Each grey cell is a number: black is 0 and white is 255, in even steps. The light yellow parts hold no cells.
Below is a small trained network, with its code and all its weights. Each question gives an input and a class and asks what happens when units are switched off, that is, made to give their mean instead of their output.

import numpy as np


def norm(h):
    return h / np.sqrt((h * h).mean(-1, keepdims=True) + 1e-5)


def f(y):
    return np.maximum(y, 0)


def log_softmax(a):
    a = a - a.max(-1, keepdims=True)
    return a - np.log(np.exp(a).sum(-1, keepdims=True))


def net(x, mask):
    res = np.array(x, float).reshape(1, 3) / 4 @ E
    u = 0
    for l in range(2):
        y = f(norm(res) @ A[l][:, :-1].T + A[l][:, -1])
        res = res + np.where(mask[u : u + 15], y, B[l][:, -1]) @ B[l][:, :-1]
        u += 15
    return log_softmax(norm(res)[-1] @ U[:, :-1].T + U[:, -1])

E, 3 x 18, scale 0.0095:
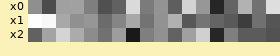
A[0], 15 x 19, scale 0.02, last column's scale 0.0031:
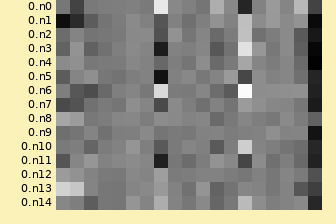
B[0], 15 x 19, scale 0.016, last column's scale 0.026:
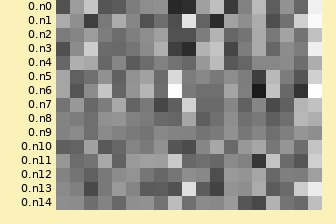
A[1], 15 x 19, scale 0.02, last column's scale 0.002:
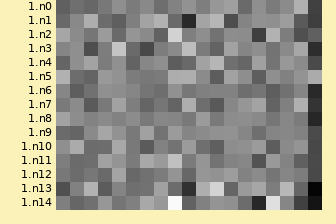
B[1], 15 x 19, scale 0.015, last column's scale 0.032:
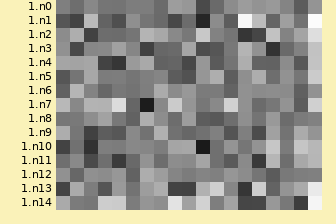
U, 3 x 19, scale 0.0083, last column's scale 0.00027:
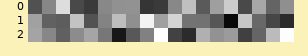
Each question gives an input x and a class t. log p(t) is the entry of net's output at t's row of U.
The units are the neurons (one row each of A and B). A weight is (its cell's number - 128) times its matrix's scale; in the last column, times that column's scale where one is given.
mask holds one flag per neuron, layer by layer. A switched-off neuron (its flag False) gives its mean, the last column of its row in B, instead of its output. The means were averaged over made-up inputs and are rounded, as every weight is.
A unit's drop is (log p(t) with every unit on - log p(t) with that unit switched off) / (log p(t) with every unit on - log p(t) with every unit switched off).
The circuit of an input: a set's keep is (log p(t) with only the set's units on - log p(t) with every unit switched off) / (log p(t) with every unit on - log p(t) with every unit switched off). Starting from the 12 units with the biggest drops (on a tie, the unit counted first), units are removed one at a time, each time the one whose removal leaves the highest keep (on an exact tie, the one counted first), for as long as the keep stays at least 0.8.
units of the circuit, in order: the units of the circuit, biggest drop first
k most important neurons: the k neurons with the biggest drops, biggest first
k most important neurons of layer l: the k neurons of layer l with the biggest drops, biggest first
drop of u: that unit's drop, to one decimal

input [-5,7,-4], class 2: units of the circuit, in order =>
(0.n13)
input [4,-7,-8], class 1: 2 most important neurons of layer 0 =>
(0.n6, 0.n13)
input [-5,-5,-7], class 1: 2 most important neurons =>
(0.n6, 0.n0)
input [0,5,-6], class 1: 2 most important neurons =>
(0.n6, 0.n1)
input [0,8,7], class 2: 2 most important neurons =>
(0.n13, 0.n6)
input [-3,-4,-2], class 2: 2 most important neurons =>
(0.n1, 0.n7)
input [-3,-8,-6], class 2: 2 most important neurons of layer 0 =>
(0.n1, 0.n7)
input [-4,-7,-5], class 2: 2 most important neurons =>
(0.n1, 0.n7)
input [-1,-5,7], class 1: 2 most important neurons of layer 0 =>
(0.n5, 0.n11)
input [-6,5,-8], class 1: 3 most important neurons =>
(0.n6, 0.n0, 0.n14)
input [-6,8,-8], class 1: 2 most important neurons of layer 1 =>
(1.n1, 1.n13)
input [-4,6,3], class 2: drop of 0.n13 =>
0.9
